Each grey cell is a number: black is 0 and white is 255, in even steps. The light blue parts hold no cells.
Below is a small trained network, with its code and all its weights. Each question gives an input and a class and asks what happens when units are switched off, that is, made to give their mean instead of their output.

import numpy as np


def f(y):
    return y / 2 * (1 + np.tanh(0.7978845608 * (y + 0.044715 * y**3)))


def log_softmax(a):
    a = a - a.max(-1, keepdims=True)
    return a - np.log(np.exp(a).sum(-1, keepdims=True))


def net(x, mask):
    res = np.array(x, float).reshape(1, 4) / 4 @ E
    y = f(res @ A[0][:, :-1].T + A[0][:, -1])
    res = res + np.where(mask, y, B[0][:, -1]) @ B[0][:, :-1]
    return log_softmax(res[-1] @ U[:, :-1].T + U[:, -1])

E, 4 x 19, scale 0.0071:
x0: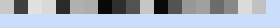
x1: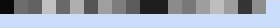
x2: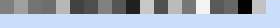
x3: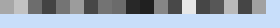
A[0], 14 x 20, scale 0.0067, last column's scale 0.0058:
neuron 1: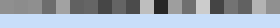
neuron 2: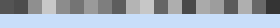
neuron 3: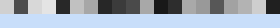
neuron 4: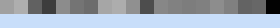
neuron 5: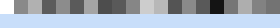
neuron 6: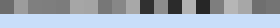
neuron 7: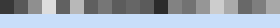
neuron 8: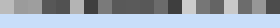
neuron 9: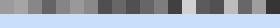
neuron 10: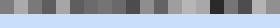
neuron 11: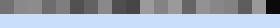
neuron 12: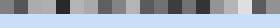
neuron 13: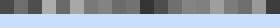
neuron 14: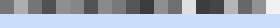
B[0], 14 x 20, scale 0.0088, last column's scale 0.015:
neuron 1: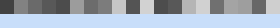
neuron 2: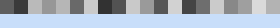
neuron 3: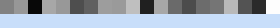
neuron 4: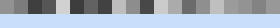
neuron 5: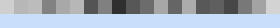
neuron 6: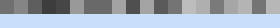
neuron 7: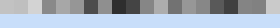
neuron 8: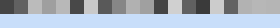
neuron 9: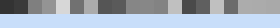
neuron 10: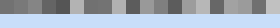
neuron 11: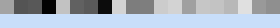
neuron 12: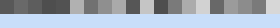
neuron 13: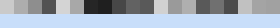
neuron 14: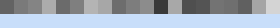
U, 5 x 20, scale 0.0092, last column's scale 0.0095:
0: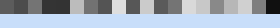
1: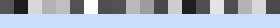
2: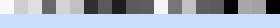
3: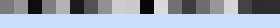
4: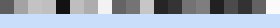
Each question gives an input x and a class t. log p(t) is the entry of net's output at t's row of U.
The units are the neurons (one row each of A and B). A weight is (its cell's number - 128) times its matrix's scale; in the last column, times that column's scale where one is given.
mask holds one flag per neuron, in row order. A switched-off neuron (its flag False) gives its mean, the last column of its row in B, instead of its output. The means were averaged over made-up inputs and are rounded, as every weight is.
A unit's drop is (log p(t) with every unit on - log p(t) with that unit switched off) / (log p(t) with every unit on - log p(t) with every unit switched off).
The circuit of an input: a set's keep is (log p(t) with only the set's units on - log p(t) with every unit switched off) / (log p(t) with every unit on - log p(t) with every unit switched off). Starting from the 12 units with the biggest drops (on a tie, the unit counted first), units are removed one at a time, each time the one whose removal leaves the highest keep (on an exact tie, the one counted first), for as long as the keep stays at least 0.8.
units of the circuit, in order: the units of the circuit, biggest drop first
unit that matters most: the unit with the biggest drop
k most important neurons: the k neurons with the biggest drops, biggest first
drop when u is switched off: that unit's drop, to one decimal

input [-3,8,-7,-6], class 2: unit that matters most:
neuron 7
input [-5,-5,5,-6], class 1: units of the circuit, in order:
[neuron 3; neuron 12]
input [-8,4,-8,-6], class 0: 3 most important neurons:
[neuron 3; neuron 6; neuron 12]
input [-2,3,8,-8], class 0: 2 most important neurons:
[neuron 1; neuron 8]
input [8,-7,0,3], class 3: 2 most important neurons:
[neuron 3; neuron 7]
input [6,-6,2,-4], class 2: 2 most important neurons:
[neuron 5; neuron 14]
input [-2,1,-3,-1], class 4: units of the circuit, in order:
[neuron 11; neuron 4]
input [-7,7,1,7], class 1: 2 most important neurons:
[neuron 14; neuron 3]
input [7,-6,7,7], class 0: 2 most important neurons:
[neuron 1; neuron 10]
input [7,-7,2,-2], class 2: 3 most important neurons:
[neuron 5; neuron 4; neuron 14]
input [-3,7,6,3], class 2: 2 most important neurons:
[neuron 7; neuron 13]
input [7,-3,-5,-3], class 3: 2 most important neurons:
[neuron 3; neuron 1]
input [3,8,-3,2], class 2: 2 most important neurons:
[neuron 13; neuron 7]
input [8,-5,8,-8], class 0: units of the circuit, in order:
[neuron 1]
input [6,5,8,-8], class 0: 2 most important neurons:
[neuron 1; neuron 8]
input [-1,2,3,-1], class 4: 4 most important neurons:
[neuron 3; neuron 6; neuron 12; neuron 4]
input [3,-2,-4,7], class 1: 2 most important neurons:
[neuron 8; neuron 9]
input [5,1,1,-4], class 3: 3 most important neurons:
[neuron 3; neuron 8; neuron 14]
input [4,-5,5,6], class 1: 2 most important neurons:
[neuron 8; neuron 9]
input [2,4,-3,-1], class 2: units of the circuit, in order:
[neuron 7]
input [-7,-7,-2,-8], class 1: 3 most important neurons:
[neuron 3; neuron 2; neuron 7]
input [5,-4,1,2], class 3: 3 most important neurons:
[neuron 3; neuron 7; neuron 13]
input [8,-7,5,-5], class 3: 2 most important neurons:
[neuron 3; neuron 7]
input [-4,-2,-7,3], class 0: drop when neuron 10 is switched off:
0.0
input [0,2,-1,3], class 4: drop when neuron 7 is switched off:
-0.1
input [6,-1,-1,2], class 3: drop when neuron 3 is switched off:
1.2
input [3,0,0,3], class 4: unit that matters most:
neuron 2
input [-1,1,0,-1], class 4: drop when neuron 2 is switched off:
0.3
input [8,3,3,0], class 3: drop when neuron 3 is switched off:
1.6
